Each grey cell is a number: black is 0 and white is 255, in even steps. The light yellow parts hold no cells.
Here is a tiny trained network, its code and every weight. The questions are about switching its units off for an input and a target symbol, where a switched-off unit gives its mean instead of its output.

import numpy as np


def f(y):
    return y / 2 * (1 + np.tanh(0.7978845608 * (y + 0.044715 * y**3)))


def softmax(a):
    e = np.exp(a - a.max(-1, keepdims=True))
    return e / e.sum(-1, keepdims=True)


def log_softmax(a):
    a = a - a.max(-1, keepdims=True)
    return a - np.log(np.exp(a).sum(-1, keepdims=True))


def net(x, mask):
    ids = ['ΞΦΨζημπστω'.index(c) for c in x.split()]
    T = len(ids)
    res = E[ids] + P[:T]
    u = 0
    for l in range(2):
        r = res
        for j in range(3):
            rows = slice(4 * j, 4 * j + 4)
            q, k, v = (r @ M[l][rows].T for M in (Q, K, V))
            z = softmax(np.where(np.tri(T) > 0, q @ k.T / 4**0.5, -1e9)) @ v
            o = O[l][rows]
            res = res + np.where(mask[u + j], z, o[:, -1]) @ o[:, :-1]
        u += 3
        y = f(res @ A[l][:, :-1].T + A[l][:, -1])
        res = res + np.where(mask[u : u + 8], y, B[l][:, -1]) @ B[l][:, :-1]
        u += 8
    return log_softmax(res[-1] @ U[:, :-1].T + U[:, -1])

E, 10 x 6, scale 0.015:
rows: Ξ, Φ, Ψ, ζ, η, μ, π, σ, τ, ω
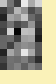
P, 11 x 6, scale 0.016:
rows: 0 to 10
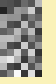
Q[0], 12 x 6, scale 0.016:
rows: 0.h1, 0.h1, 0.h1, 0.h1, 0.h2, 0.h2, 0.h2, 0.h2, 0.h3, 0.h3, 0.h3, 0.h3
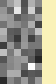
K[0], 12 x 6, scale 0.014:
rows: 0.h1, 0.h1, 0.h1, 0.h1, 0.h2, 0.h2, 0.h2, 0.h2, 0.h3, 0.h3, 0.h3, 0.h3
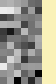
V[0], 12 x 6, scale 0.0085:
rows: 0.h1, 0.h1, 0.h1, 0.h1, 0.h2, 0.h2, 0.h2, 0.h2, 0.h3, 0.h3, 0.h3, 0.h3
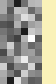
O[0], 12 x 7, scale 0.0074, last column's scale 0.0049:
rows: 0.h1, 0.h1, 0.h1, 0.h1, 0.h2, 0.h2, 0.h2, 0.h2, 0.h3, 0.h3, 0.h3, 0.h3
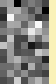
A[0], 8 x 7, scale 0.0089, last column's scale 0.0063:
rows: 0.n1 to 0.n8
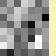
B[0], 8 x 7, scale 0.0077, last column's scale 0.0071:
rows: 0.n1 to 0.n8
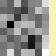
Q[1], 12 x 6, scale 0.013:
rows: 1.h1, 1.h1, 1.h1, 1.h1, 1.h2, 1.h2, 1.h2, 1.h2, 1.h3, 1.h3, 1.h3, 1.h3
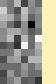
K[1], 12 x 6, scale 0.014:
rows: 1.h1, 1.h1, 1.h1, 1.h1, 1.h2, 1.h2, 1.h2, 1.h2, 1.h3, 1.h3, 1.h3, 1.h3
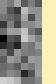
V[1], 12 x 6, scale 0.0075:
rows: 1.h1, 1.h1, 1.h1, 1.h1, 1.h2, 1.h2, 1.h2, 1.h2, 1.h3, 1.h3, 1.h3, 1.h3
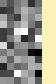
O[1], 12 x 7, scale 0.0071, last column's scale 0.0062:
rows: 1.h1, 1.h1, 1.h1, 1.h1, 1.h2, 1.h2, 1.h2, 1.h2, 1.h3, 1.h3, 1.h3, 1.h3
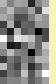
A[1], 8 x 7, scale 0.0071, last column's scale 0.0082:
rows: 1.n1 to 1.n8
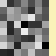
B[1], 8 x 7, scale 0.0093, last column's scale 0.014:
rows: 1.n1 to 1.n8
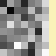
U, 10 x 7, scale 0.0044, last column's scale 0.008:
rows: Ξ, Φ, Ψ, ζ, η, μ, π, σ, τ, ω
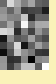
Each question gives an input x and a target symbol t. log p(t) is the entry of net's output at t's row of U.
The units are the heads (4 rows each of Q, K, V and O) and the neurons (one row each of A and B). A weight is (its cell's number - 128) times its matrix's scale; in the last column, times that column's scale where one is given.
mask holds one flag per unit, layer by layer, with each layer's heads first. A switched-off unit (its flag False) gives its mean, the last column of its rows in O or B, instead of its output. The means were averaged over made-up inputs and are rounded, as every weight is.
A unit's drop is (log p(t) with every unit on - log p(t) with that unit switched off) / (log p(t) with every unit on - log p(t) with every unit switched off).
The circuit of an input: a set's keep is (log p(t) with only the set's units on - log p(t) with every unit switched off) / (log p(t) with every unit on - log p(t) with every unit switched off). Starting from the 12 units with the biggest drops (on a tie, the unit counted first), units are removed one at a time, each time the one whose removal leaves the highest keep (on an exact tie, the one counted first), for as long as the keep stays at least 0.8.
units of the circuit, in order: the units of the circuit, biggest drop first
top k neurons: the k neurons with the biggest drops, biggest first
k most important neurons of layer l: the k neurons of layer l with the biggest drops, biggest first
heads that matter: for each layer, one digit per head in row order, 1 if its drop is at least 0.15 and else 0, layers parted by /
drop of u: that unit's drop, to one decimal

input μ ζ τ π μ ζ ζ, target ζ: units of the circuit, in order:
(1.h2; 1.n7; 0.h2; 0.h1)
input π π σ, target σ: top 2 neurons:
(1.n8; 1.n2)
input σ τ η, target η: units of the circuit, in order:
(0.h2; 1.h2)
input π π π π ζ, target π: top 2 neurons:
(1.n3; 1.n8)
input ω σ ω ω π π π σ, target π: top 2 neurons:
(1.n3; 1.n8)
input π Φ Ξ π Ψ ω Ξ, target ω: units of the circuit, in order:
(1.h2; 1.n5)
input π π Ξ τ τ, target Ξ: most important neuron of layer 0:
(0.n7)
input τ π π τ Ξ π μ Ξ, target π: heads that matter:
101 / 100
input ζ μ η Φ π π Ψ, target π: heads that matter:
101 / 111
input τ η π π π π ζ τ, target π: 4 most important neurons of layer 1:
(1.n3; 1.n8; 1.n4; 1.n5)
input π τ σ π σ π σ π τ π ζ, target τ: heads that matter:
110 / 011
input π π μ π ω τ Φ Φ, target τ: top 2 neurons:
(1.n8; 0.n4)
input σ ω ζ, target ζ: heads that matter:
000 / 010
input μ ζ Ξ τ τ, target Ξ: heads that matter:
010 / 001
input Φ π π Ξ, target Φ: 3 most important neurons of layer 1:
(1.n8; 1.n1; 1.n5)
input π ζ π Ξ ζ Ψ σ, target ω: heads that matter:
110 / 011
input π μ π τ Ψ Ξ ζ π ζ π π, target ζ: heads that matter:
000 / 010
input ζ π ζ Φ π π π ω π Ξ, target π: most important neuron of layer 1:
(1.n7)
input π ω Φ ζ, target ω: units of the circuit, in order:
(0.h2; 1.h2)
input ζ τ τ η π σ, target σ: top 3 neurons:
(1.n8; 1.n2; 0.n5)
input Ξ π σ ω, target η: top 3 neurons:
(0.n6; 1.n7; 1.n4)
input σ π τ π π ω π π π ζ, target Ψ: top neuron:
(1.n4)
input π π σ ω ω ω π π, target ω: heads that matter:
000 / 010
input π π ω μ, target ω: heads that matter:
110 / 010
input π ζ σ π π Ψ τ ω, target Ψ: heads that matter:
010 / 010
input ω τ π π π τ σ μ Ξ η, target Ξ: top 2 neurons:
(0.n7; 1.n4)
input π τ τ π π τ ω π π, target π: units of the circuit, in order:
(0.h3)
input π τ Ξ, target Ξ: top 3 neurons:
(0.n7; 1.n4; 1.n8)
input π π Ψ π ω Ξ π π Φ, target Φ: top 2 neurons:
(1.n8; 0.n4)
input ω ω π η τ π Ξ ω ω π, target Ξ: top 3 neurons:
(0.n7; 1.n4; 1.n1)
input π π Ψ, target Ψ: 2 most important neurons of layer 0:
(0.n4; 0.n8)
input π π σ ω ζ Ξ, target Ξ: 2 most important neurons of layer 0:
(0.n7; 0.n8)
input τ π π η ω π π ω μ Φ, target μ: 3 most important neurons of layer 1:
(1.n1; 1.n6; 1.n8)
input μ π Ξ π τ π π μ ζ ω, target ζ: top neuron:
(1.n7)
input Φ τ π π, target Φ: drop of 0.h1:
0.2
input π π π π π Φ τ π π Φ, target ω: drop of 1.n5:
0.1
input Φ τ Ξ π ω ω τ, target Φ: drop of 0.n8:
0.0
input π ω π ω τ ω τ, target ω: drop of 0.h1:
0.2
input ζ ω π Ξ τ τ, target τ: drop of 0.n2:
-0.1
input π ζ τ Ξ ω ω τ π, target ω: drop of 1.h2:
0.5
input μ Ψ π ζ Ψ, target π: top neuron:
(1.n3)
